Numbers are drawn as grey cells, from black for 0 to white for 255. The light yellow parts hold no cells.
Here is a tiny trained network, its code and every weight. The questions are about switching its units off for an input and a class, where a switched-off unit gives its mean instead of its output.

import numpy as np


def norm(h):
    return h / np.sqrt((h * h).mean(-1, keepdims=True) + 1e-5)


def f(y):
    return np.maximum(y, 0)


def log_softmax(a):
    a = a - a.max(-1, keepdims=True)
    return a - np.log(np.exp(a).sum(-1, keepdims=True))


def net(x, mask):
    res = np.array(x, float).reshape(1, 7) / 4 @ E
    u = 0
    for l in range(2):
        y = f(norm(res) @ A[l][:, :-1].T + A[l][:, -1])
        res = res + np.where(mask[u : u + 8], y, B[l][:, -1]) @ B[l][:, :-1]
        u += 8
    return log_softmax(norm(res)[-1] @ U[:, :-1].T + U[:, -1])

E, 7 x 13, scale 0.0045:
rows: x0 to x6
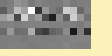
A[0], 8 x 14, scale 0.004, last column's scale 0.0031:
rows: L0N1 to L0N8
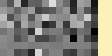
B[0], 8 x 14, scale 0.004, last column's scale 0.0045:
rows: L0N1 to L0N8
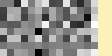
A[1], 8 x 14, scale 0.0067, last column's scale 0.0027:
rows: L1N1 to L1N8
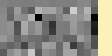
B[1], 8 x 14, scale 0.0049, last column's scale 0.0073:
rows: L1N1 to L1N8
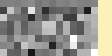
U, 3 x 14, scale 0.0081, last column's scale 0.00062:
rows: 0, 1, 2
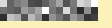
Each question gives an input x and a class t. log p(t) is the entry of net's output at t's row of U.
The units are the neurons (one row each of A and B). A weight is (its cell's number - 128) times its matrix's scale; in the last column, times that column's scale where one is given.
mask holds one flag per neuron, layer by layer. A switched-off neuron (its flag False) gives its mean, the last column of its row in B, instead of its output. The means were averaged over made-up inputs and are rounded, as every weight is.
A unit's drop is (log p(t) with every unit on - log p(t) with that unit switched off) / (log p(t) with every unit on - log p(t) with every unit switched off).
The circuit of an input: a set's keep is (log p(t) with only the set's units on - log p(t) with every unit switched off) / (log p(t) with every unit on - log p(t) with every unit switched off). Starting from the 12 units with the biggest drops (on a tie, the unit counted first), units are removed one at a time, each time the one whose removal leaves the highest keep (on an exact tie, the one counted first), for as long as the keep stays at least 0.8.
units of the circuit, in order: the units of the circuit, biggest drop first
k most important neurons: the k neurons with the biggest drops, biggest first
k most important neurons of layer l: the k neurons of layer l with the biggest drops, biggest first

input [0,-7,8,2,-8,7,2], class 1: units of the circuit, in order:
L0N4; L1N8
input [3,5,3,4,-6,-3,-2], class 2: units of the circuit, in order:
L1N2
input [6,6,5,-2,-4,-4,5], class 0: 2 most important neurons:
L0N1; L1N8
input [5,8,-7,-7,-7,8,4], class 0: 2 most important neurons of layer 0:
L0N4; L0N6
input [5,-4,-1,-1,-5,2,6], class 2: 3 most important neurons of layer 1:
L1N2; L1N8; L1N3
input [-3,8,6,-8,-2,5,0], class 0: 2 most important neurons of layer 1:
L1N3; L1N8
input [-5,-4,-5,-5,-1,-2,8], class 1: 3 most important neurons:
L0N1; L1N8; L1N7
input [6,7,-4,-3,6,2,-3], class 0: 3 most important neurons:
L1N8; L0N3; L1N2
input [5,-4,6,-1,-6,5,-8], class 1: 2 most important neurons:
L0N4; L0N6
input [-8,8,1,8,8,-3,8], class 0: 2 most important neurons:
L1N8; L0N3
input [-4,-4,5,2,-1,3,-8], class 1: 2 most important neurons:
L0N4; L1N8
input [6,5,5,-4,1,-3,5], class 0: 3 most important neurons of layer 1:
L1N8; L1N3; L1N7
